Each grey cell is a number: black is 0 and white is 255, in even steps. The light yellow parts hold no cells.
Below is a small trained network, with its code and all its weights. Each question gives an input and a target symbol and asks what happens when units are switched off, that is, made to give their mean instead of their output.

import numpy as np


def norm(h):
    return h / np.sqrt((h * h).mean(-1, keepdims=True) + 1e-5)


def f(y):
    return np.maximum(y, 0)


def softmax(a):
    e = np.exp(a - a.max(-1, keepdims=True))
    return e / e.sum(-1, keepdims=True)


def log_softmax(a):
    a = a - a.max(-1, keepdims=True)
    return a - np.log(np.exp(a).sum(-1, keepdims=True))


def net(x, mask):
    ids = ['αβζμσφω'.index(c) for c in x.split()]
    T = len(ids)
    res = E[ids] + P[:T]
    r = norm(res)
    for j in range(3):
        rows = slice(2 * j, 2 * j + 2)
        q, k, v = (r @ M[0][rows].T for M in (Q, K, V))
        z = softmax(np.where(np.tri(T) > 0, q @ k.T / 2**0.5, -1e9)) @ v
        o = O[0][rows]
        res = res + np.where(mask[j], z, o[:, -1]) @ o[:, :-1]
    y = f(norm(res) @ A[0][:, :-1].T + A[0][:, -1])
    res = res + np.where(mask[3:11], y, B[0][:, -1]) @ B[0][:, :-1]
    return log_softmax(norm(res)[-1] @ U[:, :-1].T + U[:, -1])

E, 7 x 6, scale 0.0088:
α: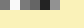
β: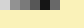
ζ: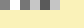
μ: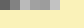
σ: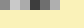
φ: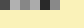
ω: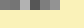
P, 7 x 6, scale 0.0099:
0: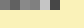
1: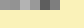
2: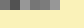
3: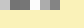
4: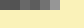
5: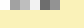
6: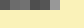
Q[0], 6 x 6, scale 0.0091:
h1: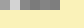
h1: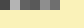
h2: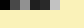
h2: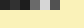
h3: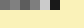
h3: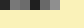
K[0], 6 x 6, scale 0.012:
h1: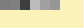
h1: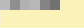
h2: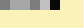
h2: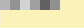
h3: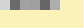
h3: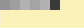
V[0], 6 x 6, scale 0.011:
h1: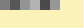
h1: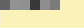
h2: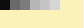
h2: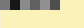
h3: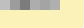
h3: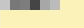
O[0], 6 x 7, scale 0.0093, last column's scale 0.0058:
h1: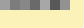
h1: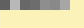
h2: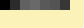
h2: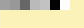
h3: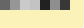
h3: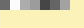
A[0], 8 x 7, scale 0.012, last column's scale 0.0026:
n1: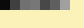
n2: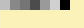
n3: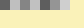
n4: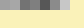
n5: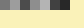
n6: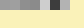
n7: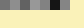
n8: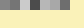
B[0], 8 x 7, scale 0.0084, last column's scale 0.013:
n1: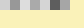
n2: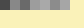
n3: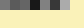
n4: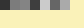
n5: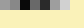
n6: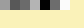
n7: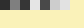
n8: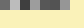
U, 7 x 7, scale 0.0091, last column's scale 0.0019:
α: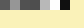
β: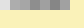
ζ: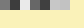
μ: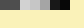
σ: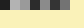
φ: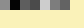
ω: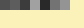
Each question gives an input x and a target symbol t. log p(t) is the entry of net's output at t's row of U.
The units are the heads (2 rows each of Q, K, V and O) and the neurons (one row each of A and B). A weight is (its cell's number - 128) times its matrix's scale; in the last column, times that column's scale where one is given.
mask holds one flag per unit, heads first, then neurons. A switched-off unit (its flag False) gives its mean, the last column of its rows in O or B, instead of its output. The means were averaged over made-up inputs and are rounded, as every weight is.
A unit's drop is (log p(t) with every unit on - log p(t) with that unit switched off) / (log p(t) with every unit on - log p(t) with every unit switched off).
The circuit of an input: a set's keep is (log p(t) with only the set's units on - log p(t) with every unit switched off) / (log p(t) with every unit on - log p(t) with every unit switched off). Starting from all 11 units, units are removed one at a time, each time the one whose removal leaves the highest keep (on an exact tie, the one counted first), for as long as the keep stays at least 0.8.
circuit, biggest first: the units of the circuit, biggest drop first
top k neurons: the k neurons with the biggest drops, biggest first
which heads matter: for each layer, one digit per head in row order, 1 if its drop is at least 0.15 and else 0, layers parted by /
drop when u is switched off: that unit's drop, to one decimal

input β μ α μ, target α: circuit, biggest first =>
[h2; n6]
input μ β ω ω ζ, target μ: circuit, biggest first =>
[h2; n1]
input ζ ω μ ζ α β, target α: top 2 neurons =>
[n6; n2]
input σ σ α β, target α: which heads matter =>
010
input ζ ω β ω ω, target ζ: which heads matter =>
010
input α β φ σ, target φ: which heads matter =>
011
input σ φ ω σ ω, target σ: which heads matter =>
011
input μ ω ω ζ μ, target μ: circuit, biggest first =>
[h2; n1]
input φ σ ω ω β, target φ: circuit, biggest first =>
[h3]
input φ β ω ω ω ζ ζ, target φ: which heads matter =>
001
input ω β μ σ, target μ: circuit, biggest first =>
[h2; n1]
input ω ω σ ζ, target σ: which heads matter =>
011
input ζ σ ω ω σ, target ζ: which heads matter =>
010
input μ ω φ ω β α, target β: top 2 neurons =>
[n7; n5]
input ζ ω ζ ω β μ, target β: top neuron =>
[n7]
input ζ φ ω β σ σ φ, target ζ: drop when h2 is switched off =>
0.7
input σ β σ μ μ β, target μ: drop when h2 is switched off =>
0.8
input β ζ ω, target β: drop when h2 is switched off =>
0.8
